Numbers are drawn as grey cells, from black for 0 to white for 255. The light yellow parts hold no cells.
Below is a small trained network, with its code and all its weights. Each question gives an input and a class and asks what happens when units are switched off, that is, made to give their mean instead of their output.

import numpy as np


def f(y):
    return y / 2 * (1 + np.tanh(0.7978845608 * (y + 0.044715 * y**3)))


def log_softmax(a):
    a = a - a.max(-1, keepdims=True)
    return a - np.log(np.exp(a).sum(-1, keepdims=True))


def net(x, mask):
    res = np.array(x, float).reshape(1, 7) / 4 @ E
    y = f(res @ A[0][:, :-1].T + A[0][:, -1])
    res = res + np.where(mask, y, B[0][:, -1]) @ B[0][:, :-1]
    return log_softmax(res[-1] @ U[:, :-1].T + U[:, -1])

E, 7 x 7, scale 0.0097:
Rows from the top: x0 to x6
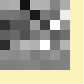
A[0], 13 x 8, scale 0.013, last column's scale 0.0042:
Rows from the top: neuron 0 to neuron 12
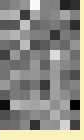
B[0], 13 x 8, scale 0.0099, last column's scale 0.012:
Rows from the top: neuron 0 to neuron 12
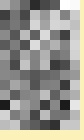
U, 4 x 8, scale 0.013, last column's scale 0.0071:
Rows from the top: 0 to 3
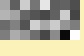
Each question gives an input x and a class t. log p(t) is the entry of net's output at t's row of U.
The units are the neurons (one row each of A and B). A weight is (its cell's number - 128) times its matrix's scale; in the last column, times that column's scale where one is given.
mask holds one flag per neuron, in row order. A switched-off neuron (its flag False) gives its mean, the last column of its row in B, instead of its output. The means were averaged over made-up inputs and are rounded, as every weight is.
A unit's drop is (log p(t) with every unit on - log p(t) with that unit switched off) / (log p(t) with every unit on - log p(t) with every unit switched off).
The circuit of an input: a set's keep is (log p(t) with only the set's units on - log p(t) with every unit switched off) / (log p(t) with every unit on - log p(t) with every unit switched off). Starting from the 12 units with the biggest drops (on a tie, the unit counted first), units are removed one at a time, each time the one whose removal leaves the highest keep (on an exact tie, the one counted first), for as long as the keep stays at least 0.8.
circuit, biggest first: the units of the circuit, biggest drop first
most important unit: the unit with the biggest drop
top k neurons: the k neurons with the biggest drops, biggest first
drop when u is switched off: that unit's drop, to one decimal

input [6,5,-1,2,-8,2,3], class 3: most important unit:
neuron 8
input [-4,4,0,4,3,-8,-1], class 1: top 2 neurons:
neuron 12; neuron 1
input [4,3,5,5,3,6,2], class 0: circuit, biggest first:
neuron 5; neuron 11
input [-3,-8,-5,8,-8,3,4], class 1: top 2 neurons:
neuron 0; neuron 10
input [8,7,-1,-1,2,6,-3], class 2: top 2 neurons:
neuron 1; neuron 0
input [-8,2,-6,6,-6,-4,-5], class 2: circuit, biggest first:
neuron 4; neuron 2
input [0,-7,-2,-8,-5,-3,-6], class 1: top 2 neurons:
neuron 0; neuron 10
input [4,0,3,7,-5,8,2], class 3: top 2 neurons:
neuron 8; neuron 2
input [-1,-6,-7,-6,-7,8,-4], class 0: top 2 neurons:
neuron 3; neuron 10
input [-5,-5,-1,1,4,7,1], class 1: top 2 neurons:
neuron 0; neuron 1
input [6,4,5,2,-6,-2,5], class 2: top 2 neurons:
neuron 1; neuron 10
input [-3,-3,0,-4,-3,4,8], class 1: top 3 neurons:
neuron 10; neuron 1; neuron 3
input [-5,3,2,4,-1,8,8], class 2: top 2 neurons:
neuron 0; neuron 4
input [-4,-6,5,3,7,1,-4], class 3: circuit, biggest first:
neuron 10
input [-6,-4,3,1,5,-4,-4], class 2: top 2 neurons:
neuron 2; neuron 8
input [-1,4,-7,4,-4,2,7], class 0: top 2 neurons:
neuron 3; neuron 10
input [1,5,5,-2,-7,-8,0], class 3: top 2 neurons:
neuron 8; neuron 0
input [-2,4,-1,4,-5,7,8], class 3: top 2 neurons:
neuron 0; neuron 8
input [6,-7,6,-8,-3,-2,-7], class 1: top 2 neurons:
neuron 0; neuron 3
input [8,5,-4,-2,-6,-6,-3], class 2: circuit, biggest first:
neuron 1
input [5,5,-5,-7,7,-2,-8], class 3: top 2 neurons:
neuron 10; neuron 0
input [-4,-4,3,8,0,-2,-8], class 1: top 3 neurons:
neuron 0; neuron 1; neuron 3
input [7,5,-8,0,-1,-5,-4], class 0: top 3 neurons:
neuron 3; neuron 4; neuron 2
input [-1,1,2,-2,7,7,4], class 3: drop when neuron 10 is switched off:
1.0
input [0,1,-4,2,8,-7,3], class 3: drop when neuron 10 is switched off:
0.5
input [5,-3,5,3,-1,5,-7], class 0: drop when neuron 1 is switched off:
-0.1
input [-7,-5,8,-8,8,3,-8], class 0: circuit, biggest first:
neuron 11
